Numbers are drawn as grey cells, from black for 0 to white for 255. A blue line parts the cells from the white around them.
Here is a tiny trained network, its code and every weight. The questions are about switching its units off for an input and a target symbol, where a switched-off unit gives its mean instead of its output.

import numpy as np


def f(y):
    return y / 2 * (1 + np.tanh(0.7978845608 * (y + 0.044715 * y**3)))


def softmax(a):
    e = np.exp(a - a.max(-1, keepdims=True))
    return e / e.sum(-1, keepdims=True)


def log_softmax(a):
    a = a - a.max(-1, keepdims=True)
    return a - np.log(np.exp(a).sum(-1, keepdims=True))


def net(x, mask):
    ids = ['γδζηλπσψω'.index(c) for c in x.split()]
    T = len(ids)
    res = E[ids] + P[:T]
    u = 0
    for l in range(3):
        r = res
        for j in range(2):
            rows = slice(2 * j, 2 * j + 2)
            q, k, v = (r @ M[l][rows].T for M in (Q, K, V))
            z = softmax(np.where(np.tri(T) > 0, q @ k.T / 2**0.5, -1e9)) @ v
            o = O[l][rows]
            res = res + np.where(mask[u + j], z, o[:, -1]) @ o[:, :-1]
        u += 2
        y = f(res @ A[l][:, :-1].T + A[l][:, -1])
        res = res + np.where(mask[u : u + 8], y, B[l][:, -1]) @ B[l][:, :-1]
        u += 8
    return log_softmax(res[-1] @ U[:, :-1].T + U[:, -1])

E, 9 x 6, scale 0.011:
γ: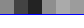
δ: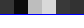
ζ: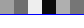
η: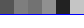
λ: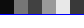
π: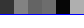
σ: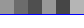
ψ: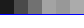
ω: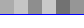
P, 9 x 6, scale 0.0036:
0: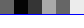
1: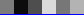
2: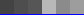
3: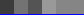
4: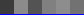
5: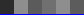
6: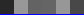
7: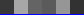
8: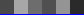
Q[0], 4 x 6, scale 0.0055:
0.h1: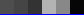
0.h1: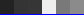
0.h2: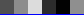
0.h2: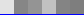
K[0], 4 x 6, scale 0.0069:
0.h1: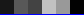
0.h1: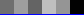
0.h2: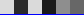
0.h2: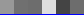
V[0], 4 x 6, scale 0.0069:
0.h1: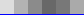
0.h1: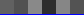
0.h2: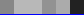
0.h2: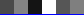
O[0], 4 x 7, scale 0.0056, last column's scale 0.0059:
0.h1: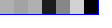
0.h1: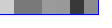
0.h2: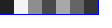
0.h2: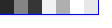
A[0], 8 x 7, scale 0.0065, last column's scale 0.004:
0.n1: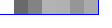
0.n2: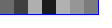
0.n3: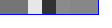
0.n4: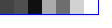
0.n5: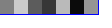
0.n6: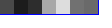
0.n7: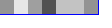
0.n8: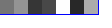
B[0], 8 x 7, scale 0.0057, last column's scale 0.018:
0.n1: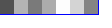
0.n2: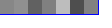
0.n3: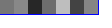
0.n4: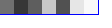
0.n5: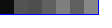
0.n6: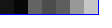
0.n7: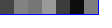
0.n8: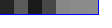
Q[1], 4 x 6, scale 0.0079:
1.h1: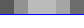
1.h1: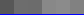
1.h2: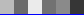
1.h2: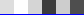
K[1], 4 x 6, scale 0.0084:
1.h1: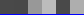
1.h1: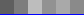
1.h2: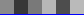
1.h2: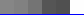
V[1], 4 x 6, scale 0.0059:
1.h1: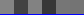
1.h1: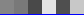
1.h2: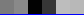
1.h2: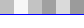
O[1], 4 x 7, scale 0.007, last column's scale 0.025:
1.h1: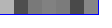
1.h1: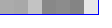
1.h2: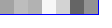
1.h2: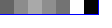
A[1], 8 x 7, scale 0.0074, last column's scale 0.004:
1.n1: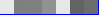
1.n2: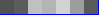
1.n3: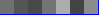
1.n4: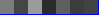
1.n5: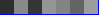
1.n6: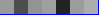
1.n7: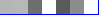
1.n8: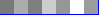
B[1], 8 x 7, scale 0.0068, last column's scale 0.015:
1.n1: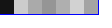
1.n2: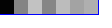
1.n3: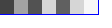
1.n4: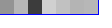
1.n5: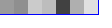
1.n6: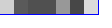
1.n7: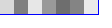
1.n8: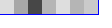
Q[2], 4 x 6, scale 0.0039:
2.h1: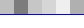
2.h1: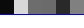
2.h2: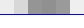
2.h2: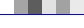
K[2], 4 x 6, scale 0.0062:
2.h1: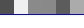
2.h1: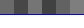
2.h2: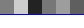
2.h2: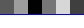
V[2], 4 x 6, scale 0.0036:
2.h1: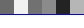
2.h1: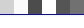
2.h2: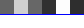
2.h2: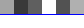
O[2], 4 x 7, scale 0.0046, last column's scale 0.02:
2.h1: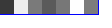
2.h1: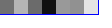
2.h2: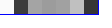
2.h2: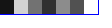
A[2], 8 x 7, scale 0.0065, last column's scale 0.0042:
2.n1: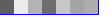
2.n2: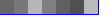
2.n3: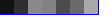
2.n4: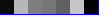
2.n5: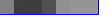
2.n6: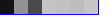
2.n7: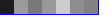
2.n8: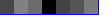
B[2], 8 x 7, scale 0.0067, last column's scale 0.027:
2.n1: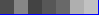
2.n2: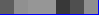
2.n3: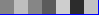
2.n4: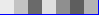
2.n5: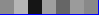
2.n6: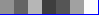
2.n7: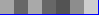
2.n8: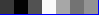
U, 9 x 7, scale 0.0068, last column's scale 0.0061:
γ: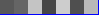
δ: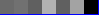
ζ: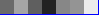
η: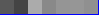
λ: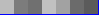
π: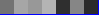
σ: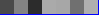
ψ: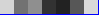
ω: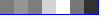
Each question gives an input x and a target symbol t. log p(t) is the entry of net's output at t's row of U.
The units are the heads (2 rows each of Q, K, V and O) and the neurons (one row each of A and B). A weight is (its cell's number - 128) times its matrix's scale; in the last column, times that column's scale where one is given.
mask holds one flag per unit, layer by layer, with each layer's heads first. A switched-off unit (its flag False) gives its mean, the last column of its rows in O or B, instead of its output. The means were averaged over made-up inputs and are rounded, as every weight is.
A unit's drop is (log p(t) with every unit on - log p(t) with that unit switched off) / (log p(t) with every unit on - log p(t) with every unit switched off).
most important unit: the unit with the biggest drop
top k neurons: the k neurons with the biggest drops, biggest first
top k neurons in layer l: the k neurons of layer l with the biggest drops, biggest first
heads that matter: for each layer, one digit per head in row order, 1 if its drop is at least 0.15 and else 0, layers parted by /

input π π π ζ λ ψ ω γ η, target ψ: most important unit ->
0.n6
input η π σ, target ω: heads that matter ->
01 / 10 / 00
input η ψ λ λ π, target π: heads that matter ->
00 / 01 / 00
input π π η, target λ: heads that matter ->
01 / 10 / 00
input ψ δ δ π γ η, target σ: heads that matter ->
10 / 01 / 01
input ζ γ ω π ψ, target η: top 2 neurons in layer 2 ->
2.n3, 2.n4
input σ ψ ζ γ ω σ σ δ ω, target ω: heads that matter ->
00 / 01 / 01
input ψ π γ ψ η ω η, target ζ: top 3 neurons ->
0.n6, 1.n8, 2.n4
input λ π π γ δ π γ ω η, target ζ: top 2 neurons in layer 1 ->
1.n8, 1.n5
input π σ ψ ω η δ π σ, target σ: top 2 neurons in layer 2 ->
2.n6, 2.n8
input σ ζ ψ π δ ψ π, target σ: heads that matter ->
01 / 11 / 00
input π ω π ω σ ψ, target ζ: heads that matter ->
00 / 01 / 10
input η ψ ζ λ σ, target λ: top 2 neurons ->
0.n6, 2.n6
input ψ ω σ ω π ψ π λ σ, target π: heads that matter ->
10 / 01 / 00
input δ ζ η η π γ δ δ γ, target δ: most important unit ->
1.h2
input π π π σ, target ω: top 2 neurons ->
1.n3, 2.n6
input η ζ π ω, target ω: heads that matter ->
00 / 00 / 01
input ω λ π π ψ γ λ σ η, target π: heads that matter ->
00 / 01 / 00
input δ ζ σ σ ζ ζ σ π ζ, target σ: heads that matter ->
01 / 10 / 00
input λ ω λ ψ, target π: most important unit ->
0.h1
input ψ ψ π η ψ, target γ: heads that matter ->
00 / 10 / 00
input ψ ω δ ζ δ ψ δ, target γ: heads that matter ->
00 / 01 / 00
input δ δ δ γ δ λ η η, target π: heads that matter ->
01 / 01 / 00
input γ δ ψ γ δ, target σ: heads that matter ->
00 / 01 / 00
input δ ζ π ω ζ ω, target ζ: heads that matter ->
11 / 11 / 10
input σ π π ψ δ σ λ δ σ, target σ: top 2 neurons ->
0.n4, 0.n6
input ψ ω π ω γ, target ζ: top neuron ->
0.n6
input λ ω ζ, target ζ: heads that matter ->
00 / 01 / 10
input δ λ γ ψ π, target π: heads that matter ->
01 / 01 / 00
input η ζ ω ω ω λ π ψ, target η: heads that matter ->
00 / 01 / 01
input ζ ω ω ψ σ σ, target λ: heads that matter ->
00 / 01 / 01
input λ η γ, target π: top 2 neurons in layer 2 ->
2.n4, 2.n6
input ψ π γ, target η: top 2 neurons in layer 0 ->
0.n1, 0.n4
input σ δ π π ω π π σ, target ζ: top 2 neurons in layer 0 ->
0.n6, 0.n4
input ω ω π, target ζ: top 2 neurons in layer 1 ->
1.n8, 1.n6
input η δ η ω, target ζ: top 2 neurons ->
0.n6, 2.n1
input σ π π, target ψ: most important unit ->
1.n3
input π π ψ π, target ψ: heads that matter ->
00 / 10 / 00
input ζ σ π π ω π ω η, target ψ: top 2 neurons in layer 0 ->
0.n6, 0.n3
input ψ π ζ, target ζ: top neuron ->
1.n1
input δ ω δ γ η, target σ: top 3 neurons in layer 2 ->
2.n8, 2.n6, 2.n7
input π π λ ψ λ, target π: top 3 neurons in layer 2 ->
2.n6, 2.n4, 2.n7
